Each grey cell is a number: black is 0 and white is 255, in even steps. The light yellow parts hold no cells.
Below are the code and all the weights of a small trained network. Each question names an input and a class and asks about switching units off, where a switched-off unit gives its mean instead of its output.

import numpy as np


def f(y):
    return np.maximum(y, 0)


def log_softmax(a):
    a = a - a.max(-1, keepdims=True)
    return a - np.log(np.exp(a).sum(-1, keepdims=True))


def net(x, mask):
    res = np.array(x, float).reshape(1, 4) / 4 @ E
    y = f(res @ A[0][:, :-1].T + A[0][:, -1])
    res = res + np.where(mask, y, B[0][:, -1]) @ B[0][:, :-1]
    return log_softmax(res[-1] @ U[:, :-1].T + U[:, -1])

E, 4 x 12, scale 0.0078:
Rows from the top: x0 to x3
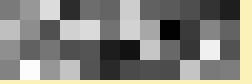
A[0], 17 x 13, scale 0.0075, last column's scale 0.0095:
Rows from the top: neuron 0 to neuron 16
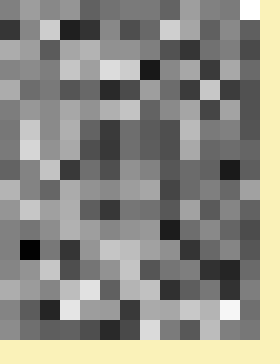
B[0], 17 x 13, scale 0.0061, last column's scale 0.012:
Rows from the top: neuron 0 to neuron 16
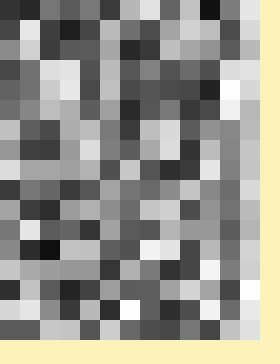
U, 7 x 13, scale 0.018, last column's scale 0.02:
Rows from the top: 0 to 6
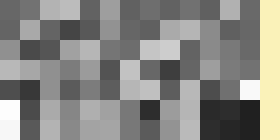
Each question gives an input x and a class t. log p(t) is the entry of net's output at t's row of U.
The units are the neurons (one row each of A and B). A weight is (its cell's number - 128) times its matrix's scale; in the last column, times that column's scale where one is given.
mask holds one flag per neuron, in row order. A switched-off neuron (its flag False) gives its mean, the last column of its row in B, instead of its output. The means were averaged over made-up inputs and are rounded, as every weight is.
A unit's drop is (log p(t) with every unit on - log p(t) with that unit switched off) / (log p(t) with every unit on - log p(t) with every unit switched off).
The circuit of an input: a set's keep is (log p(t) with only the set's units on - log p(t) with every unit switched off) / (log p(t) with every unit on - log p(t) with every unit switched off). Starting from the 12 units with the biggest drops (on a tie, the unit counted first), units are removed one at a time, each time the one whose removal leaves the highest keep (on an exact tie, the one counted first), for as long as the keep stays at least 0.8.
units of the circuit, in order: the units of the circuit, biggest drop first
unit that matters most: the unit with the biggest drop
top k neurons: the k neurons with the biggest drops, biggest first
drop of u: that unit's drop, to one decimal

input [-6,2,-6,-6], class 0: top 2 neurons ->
neuron 3; neuron 5
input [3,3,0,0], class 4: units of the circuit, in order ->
neuron 15; neuron 5
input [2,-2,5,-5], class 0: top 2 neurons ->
neuron 4; neuron 16
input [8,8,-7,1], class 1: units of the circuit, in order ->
neuron 14
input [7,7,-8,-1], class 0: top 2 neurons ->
neuron 3; neuron 5
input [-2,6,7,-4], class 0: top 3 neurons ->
neuron 4; neuron 16; neuron 1
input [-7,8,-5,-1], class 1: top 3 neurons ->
neuron 14; neuron 2; neuron 9
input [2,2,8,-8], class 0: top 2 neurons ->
neuron 4; neuron 16
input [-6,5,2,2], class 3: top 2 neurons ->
neuron 15; neuron 1
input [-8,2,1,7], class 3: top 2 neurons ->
neuron 15; neuron 12
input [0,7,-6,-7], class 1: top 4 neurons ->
neuron 14; neuron 2; neuron 4; neuron 9
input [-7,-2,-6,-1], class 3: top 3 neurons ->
neuron 15; neuron 4; neuron 16
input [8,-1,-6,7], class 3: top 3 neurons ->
neuron 13; neuron 8; neuron 12
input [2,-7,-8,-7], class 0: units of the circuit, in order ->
neuron 3
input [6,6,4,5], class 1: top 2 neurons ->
neuron 14; neuron 15
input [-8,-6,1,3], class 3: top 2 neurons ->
neuron 15; neuron 14
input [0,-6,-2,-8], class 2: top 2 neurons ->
neuron 12; neuron 14
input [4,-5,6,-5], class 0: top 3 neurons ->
neuron 4; neuron 14; neuron 16
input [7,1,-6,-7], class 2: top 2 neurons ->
neuron 12; neuron 15
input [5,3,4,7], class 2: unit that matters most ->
neuron 7
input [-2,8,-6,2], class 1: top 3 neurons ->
neuron 14; neuron 2; neuron 4
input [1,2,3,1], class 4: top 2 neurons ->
neuron 3; neuron 5
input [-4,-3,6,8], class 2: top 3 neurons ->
neuron 7; neuron 6; neuron 10
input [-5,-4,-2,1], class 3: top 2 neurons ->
neuron 15; neuron 14
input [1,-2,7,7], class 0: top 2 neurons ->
neuron 4; neuron 16
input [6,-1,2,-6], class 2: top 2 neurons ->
neuron 12; neuron 15
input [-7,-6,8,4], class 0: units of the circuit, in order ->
neuron 16
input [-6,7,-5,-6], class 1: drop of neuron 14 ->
0.2
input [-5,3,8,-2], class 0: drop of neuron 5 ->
0.0
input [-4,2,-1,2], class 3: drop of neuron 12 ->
0.1
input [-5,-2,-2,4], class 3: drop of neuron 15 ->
1.0
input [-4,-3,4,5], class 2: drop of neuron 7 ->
0.2
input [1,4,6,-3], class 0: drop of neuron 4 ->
0.4
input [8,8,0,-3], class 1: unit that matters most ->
neuron 14
